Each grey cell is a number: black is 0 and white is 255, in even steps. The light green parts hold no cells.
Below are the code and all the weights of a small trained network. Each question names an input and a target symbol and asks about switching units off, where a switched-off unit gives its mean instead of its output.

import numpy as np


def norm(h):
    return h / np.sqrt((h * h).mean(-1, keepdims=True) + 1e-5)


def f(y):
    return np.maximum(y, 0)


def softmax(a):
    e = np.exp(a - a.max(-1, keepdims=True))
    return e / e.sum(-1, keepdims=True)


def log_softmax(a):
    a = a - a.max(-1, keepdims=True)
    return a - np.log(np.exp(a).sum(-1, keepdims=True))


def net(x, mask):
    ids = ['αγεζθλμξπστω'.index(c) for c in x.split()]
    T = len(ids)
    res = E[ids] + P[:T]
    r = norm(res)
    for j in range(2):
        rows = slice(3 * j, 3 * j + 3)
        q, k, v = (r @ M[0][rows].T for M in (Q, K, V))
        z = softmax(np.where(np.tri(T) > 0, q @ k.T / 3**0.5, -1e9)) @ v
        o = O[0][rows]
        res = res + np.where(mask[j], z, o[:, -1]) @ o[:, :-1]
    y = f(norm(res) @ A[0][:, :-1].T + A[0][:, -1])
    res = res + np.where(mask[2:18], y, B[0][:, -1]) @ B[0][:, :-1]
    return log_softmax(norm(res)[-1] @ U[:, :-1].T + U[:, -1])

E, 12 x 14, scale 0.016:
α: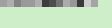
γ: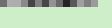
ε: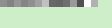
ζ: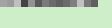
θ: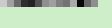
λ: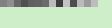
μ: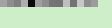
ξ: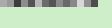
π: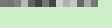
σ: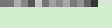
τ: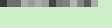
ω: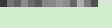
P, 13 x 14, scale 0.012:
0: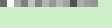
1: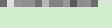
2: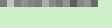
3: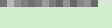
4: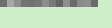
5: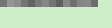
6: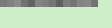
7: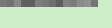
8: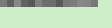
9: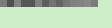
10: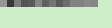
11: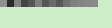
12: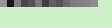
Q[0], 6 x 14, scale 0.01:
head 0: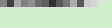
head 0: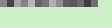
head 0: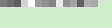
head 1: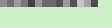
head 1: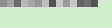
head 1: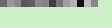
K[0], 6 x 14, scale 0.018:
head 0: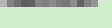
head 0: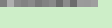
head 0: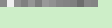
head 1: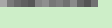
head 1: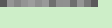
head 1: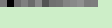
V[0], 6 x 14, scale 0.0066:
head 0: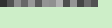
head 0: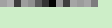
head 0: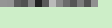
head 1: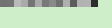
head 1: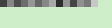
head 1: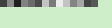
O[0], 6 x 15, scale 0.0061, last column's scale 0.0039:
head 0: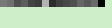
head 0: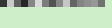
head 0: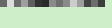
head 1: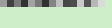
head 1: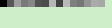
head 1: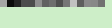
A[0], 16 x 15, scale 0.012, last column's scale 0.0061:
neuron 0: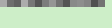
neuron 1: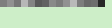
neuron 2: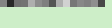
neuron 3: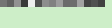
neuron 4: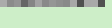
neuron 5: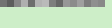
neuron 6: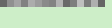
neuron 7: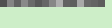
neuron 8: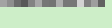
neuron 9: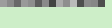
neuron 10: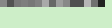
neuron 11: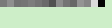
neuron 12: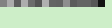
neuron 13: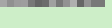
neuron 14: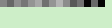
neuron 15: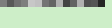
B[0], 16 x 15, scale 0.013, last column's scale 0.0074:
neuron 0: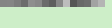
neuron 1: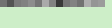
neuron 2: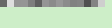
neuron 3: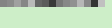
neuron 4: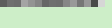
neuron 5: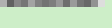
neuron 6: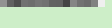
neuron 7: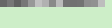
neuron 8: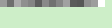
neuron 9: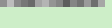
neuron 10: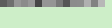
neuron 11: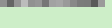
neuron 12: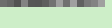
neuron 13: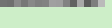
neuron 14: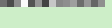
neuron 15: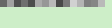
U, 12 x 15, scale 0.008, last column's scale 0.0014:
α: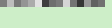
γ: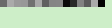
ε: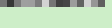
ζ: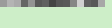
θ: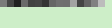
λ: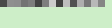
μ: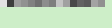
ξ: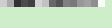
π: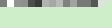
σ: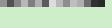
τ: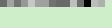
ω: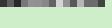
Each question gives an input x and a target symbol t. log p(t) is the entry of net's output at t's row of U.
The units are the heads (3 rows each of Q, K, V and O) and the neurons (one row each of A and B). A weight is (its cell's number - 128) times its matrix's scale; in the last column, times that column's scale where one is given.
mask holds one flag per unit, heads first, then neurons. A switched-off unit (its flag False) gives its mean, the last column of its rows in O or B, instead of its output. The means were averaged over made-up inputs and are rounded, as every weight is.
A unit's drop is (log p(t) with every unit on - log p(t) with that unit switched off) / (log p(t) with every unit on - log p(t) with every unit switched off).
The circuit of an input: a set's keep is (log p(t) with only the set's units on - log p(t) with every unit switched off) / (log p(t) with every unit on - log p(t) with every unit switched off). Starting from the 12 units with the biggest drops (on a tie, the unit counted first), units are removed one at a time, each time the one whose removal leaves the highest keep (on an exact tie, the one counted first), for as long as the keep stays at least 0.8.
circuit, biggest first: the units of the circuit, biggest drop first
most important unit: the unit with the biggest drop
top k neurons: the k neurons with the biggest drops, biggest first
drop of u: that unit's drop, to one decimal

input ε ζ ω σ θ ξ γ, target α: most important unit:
head 0
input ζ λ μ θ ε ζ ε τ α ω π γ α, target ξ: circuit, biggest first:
head 1; neuron 9
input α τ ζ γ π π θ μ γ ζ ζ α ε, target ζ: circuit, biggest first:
head 1; head 0
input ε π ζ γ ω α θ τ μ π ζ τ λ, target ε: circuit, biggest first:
head 1; head 0; neuron 10
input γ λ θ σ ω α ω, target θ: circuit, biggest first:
neuron 12; head 0
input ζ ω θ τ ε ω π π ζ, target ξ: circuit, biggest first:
head 1; head 0
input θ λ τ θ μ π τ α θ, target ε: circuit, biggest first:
head 0; neuron 10
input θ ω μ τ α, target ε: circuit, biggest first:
neuron 1; head 0
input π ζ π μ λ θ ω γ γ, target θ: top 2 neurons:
neuron 12; neuron 2
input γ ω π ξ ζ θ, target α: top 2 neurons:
neuron 4; neuron 6
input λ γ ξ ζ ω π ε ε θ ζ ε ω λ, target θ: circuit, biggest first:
head 0; neuron 12; head 1
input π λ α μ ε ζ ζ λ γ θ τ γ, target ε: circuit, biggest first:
head 0; head 1
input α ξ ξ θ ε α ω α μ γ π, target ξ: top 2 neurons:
neuron 9; neuron 1
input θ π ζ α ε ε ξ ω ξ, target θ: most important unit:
head 1
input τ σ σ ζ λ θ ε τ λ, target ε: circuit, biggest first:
head 0; head 1; neuron 10
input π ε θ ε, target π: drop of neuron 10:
0.0
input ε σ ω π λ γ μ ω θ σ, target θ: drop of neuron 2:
0.1
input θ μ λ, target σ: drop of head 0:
0.5
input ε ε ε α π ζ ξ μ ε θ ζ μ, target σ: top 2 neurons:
neuron 8; neuron 4
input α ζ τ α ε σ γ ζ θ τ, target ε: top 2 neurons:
neuron 1; neuron 2
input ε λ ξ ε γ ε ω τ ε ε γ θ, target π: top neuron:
neuron 6
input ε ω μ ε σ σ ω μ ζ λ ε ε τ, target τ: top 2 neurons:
neuron 2; neuron 5
